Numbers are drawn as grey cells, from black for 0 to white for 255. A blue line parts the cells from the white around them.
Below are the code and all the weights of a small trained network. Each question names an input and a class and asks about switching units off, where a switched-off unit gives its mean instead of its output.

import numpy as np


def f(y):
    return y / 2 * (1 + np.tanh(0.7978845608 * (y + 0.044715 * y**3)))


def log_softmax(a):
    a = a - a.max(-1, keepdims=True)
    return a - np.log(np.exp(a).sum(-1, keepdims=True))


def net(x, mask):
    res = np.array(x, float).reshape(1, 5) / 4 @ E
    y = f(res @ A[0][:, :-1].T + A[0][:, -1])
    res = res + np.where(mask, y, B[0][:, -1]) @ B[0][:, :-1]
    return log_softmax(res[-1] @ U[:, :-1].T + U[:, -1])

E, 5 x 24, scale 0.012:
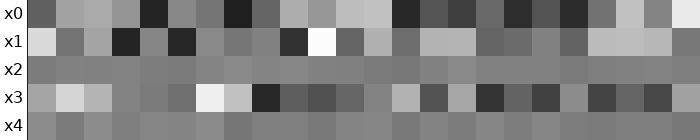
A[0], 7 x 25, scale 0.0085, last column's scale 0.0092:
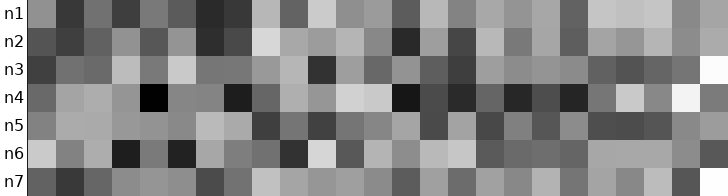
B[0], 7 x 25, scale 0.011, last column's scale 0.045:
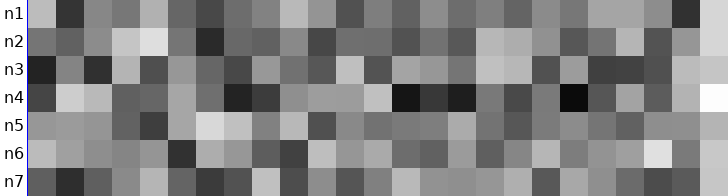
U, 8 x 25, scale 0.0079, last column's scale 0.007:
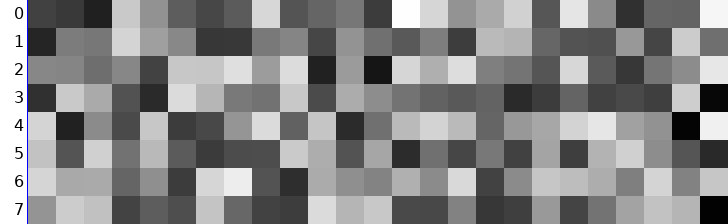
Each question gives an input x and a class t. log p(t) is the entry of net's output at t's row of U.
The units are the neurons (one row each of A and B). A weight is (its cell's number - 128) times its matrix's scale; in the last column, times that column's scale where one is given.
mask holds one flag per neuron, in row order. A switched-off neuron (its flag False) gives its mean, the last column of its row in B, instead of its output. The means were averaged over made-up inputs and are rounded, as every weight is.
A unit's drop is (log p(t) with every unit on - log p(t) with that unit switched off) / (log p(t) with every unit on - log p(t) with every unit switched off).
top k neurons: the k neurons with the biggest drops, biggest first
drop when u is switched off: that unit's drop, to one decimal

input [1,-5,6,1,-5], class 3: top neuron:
n2
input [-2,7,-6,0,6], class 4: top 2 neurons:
n4, n1
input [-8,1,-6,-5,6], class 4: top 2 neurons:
n3, n4
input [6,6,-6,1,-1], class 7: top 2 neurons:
n6, n4
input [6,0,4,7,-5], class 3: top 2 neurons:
n6, n5
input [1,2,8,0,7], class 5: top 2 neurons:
n3, n5
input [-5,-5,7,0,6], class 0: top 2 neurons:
n4, n3
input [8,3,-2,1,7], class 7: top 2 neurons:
n4, n7
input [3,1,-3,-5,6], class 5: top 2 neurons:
n1, n3
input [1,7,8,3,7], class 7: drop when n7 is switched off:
0.0
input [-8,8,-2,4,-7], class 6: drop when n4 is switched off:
0.5
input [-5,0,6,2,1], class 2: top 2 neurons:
n4, n6
